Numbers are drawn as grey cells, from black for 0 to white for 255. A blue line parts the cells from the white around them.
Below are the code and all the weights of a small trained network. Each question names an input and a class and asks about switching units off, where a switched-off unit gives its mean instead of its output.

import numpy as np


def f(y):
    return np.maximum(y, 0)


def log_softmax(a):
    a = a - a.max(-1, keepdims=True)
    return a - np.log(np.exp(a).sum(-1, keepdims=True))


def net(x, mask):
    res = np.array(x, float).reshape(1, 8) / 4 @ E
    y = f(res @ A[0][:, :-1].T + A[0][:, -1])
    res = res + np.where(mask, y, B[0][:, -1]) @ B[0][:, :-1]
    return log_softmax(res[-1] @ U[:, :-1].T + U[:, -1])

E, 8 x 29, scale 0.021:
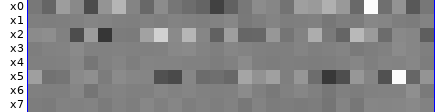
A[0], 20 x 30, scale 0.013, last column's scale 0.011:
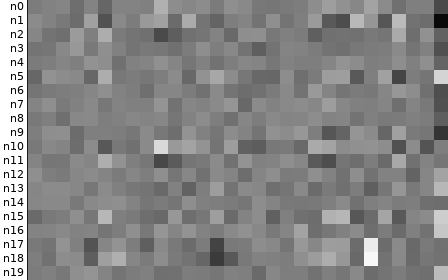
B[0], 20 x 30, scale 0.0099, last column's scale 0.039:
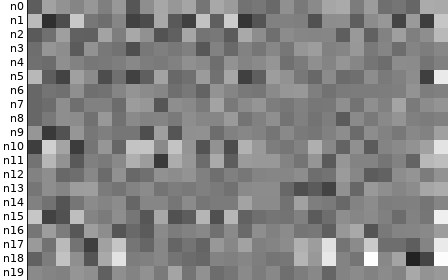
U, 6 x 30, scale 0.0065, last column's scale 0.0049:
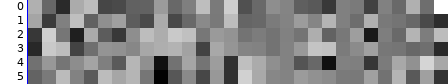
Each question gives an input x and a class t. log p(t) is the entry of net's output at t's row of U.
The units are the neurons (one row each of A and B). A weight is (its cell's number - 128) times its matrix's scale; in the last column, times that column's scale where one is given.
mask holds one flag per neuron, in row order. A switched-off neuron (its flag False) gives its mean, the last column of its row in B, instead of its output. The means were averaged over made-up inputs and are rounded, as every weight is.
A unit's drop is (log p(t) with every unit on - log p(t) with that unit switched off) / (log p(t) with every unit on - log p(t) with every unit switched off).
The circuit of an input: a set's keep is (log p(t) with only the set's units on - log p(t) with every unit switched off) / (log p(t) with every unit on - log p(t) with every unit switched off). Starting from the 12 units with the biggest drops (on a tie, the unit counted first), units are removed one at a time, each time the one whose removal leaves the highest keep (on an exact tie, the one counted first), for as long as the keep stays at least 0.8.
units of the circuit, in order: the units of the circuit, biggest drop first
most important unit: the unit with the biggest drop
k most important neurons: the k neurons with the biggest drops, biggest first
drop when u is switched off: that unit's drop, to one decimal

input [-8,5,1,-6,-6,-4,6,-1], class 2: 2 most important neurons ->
n10; n1
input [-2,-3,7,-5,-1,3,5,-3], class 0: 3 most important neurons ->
n18; n1; n17
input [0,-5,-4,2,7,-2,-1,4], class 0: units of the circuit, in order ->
n18; n17
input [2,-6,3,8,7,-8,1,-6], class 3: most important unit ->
n10
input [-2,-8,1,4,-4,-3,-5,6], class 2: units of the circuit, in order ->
n18; n1
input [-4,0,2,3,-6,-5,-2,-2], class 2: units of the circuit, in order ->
n10; n18
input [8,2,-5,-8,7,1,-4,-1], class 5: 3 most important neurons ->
n1; n2; n11
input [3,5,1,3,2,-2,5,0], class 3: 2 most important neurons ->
n1; n15
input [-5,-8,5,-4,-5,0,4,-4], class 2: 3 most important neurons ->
n15; n10; n5
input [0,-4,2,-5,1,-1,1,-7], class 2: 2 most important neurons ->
n18; n17
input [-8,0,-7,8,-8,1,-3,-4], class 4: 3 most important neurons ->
n11; n1; n2
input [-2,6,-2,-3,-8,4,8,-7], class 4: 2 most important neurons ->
n18; n17
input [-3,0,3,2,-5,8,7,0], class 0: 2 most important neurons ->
n1; n18
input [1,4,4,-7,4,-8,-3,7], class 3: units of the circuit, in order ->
n10
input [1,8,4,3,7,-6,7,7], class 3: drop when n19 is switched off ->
0.0
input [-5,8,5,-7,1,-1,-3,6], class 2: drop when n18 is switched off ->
0.1
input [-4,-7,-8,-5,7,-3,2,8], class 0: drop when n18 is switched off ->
0.1
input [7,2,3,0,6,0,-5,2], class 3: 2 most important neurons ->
n15; n5
